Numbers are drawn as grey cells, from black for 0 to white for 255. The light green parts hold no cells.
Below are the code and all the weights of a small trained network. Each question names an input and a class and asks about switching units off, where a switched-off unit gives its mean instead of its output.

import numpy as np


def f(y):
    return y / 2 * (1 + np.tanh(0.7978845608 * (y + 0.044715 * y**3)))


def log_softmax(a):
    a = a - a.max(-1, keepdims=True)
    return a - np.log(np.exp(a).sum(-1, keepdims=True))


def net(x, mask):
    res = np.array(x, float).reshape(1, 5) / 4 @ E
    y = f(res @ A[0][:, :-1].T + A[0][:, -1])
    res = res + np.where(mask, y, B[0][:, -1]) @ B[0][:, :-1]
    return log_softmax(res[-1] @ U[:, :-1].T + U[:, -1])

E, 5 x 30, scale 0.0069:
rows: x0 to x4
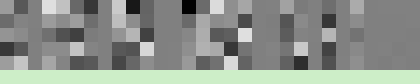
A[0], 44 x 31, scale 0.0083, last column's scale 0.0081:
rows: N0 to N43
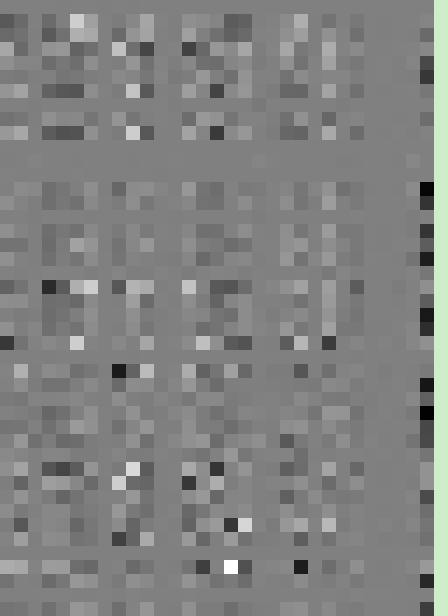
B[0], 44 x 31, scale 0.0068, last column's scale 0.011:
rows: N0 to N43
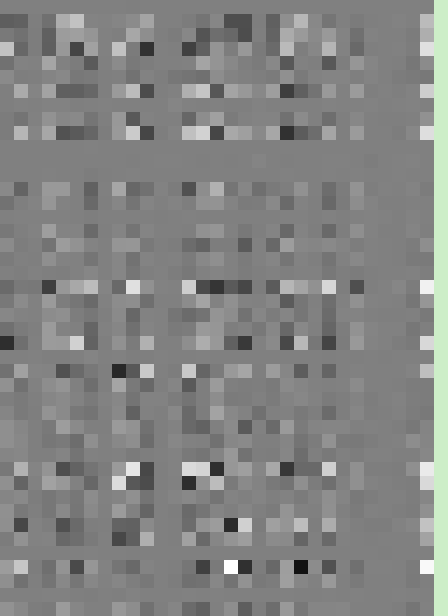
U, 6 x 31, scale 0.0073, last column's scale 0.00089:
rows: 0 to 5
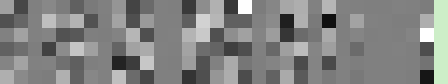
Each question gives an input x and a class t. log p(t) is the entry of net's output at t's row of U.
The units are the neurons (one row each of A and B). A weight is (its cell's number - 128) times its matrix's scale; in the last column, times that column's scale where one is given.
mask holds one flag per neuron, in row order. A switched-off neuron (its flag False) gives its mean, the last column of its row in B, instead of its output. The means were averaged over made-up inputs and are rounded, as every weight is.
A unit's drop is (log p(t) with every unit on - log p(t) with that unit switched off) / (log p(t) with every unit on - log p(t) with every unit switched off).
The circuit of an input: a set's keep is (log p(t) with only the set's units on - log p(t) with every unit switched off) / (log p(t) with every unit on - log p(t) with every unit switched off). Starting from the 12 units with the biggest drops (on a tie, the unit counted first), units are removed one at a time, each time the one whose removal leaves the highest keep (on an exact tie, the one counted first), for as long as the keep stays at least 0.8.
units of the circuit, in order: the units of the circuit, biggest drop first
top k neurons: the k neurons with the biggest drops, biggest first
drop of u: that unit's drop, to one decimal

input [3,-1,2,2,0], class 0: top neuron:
[N40]
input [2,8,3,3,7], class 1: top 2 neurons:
[N3; N20]
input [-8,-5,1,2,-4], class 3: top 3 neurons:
[N20; N2; N1]
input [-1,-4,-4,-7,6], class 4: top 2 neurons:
[N40; N26]
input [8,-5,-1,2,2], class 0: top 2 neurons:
[N37; N20]
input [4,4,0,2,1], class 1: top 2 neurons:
[N20; N40]
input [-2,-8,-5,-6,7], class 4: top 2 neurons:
[N40; N26]
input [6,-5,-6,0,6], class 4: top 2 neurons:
[N26; N38]
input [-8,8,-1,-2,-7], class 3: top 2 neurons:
[N20; N1]
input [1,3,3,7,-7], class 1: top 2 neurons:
[N24; N34]
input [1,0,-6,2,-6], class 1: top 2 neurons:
[N24; N20]
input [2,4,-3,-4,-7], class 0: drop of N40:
0.4
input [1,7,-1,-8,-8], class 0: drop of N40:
0.5
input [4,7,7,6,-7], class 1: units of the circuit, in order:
[N24]
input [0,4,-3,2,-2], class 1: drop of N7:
0.0
